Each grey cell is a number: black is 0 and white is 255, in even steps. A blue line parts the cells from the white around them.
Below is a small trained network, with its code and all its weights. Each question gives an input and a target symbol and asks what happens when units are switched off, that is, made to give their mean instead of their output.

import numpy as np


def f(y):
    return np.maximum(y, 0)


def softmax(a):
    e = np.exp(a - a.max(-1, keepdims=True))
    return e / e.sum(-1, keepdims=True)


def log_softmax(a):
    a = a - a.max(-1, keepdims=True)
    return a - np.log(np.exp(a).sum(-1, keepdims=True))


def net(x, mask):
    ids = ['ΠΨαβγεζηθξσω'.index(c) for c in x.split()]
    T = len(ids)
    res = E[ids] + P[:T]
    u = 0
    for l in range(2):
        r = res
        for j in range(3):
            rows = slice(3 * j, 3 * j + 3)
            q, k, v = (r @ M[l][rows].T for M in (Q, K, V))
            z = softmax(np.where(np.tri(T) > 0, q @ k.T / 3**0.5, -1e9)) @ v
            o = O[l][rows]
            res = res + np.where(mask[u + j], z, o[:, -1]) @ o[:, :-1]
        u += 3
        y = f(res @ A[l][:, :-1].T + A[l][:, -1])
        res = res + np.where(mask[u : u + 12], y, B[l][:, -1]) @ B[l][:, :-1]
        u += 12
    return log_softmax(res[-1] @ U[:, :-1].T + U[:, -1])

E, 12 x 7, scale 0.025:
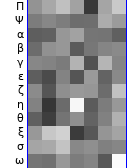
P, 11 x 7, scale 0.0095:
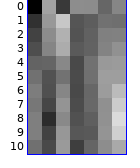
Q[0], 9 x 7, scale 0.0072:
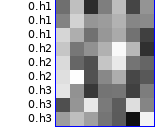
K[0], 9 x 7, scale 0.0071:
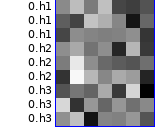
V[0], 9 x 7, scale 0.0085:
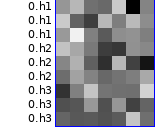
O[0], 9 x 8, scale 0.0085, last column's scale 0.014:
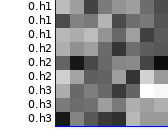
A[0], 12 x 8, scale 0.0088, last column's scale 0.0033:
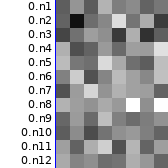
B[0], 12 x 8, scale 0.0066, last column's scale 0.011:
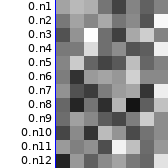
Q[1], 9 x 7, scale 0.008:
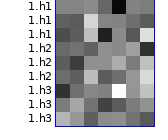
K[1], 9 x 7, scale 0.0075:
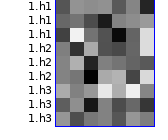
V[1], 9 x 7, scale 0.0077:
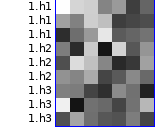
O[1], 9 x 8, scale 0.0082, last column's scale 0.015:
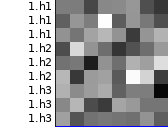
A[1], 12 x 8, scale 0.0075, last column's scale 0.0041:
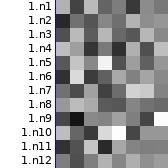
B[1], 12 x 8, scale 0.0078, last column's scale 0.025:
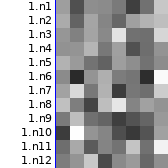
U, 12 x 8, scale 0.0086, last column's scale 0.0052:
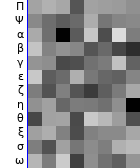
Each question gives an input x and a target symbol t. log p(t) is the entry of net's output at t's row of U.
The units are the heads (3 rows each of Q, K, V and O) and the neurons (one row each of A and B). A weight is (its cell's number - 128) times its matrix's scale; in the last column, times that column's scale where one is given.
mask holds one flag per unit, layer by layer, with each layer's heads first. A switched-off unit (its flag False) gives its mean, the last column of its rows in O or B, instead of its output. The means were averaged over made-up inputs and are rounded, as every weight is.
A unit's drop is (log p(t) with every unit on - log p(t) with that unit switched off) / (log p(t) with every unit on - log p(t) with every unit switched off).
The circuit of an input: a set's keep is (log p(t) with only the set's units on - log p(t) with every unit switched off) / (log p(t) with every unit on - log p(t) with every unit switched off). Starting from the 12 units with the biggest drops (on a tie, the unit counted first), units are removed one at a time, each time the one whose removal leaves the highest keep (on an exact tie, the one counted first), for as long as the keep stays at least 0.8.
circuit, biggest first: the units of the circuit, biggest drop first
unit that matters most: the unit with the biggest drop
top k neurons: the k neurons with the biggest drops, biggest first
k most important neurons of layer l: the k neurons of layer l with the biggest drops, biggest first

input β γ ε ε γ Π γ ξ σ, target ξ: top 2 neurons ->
1.n3, 1.n7
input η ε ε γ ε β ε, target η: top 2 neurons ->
1.n10, 0.n9
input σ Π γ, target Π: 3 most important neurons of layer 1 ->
1.n6, 1.n1, 1.n8
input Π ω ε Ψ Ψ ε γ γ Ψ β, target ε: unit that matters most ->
1.n6
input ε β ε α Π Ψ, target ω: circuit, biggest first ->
1.h2, 0.h2
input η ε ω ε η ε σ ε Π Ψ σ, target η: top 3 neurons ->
1.n10, 0.n9, 0.n2
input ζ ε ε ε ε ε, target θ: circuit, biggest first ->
1.h3, 1.n1, 0.h3
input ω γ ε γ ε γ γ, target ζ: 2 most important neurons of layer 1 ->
1.n6, 1.n8
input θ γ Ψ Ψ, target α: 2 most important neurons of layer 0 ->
0.n2, 0.n8
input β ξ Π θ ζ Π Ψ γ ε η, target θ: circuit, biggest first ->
1.h3, 0.n11, 0.h2
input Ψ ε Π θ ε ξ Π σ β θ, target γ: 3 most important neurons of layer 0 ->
0.n7, 0.n2, 0.n4
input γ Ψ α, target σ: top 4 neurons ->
0.n3, 0.n9, 1.n11, 1.n10
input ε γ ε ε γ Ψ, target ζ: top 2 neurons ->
0.n2, 1.n3
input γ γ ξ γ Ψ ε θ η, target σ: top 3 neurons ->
0.n3, 0.n9, 1.n11
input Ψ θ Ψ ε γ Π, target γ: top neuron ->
1.n6
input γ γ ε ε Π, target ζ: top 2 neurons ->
0.n8, 0.n4
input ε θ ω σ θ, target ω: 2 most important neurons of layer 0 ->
0.n4, 0.n6
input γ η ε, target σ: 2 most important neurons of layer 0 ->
0.n3, 0.n8
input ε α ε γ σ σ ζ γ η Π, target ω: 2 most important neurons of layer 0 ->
0.n8, 0.n9
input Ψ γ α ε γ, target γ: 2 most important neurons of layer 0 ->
0.n11, 0.n8
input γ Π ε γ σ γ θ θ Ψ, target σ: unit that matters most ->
0.h1
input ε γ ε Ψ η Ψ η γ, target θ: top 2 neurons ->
1.n11, 0.n11
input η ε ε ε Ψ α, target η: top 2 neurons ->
1.n10, 0.n9
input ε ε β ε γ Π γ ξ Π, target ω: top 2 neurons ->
1.n1, 0.n10
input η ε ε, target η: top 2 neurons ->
1.n10, 1.n9
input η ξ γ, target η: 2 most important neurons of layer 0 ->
0.n8, 0.n9
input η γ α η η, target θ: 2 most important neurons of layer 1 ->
1.n10, 1.n12
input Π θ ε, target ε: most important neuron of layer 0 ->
0.n8
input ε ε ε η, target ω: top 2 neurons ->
0.n8, 1.n1
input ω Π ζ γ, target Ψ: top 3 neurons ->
1.n6, 0.n8, 1.n7
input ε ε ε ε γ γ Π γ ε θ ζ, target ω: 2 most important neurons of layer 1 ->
1.n1, 1.n3
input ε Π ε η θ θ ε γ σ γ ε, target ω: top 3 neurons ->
1.n1, 0.n10, 0.n6
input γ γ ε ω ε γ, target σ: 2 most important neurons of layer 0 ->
0.n3, 0.n7
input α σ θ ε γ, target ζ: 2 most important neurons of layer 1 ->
1.n3, 1.n9
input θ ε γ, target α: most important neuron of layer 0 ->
0.n8
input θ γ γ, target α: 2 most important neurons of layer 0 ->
0.n2, 0.n8
